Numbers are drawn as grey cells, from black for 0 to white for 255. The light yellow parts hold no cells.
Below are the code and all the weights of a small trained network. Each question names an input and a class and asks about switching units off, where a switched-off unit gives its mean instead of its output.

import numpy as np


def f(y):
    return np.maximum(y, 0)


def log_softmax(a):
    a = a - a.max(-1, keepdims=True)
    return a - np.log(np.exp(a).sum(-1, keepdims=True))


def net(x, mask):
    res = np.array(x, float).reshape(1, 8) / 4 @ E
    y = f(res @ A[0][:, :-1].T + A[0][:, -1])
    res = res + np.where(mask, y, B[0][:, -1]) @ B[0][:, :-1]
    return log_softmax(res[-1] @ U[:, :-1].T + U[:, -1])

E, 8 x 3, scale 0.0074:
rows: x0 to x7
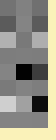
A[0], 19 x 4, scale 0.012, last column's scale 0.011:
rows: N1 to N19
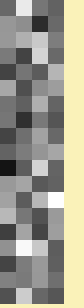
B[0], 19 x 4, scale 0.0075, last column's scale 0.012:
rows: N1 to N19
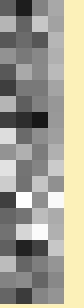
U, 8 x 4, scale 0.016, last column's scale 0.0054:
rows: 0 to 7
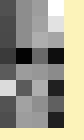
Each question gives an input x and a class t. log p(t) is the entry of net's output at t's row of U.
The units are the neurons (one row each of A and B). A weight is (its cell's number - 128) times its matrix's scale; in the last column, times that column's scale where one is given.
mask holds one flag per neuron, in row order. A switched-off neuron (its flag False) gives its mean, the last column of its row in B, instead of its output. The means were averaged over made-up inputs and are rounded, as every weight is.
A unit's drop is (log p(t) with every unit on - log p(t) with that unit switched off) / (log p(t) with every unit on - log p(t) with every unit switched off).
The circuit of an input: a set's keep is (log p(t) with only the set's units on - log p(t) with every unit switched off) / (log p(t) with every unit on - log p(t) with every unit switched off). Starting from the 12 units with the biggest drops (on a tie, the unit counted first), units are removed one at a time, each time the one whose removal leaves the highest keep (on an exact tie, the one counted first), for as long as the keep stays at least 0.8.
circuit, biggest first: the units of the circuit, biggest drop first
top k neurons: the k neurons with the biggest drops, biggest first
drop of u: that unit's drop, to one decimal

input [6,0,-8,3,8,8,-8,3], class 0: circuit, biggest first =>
(N16)
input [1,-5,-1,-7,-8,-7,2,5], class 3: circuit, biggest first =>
(N16 N1)
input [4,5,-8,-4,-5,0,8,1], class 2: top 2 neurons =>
(N15 N11)
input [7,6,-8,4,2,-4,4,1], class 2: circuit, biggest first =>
(N15 N2 N14)
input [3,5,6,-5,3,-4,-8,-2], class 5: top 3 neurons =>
(N11 N9 N7)
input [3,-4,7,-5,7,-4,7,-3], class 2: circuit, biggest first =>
(N16 N11 N14)
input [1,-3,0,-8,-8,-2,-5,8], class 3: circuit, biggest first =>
(N16 N1)
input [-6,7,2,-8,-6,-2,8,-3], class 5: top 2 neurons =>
(N13 N12)
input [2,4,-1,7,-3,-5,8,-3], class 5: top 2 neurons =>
(N13 N2)
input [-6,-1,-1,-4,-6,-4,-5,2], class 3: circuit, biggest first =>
(N16 N15)
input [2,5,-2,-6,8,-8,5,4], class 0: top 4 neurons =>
(N16 N15 N1 N5)
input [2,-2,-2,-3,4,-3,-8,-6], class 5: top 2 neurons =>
(N11 N9)
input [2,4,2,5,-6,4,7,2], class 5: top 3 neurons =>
(N13 N12 N2)
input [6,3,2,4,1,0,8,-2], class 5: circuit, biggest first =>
(N2)
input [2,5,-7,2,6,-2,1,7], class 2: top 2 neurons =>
(N15 N16)
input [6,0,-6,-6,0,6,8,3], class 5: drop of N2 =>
0.7
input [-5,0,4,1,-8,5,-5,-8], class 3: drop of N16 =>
0.7
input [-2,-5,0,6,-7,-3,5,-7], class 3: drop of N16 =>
0.4
